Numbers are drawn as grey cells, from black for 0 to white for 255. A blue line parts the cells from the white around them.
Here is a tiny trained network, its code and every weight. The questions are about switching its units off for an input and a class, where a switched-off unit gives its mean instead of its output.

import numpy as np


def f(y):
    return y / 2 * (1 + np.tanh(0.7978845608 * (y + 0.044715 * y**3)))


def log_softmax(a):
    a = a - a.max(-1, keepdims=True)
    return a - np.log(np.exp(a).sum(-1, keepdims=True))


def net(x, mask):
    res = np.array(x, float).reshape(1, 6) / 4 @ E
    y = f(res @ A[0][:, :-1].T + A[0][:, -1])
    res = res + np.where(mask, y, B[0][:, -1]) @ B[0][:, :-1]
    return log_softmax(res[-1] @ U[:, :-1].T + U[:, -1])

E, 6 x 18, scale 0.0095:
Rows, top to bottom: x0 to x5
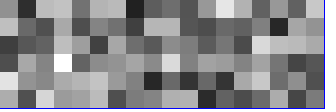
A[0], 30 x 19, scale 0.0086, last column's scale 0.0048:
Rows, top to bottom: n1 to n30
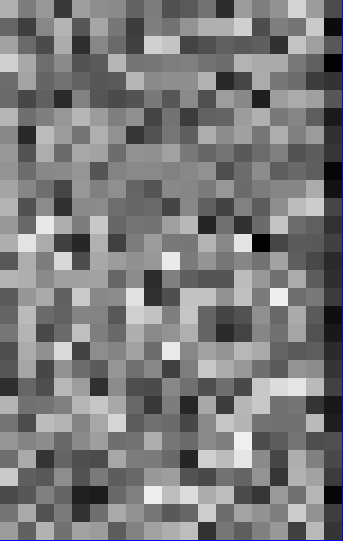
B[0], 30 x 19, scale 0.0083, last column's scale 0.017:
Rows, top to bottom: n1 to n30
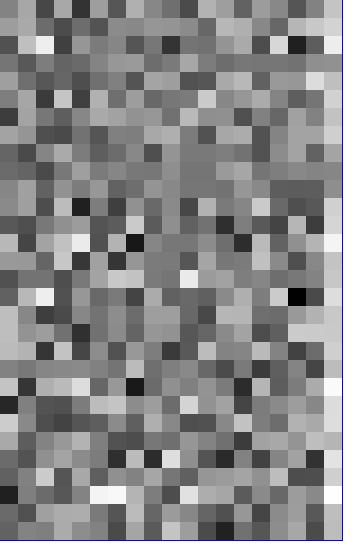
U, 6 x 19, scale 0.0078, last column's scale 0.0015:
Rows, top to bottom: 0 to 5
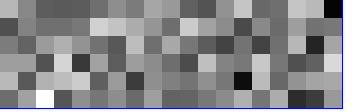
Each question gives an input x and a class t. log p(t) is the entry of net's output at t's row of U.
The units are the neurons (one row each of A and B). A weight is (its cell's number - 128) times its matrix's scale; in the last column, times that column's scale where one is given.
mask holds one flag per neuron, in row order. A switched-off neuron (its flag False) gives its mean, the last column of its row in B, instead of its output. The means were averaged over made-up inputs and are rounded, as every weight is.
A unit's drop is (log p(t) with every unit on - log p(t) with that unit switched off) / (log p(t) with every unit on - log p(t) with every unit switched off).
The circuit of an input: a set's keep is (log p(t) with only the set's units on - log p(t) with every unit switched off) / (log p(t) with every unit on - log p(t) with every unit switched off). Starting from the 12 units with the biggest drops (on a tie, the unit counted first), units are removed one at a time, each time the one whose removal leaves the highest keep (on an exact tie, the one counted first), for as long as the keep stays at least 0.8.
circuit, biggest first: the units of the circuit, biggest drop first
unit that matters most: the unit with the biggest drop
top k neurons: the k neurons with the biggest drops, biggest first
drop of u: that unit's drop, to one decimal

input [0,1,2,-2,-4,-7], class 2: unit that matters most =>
n26
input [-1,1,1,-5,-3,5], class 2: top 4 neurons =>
(n30; n20; n13; n15)
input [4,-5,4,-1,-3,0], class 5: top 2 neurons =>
(n17; n14)
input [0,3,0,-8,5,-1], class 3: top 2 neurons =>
(n12; n1)
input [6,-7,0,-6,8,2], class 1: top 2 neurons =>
(n23; n7)
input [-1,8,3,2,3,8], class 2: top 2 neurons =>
(n13; n30)
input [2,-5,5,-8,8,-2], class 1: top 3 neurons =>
(n23; n7; n16)
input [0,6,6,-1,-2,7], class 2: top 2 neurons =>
(n13; n30)
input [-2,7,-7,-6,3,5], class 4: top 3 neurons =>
(n14; n25; n17)
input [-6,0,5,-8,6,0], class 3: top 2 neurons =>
(n12; n1)
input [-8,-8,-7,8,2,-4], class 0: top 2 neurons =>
(n5; n18)
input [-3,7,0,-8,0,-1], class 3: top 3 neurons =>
(n12; n1; n6)
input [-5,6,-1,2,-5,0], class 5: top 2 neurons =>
(n3; n24)
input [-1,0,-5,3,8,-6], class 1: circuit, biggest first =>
(n23)
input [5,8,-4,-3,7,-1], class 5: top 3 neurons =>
(n3; n27; n28)
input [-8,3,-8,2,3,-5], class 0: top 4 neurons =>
(n5; n18; n22; n19)
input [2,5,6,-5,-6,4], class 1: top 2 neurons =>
(n28; n14)
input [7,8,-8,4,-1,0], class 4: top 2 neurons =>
(n14; n25)
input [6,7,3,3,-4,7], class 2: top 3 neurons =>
(n13; n30; n17)
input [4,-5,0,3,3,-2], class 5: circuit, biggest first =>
(n17)
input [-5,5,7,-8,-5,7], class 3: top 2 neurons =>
(n6; n12)
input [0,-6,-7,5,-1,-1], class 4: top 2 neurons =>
(n14; n3)
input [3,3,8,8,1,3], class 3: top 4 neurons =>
(n20; n15; n14; n25)
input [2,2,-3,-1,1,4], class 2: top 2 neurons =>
(n22; n13)
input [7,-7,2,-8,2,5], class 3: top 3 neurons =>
(n12; n6; n1)
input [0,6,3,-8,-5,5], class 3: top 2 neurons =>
(n6; n12)
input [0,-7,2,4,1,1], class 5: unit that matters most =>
n17
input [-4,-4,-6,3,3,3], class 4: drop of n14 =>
0.6
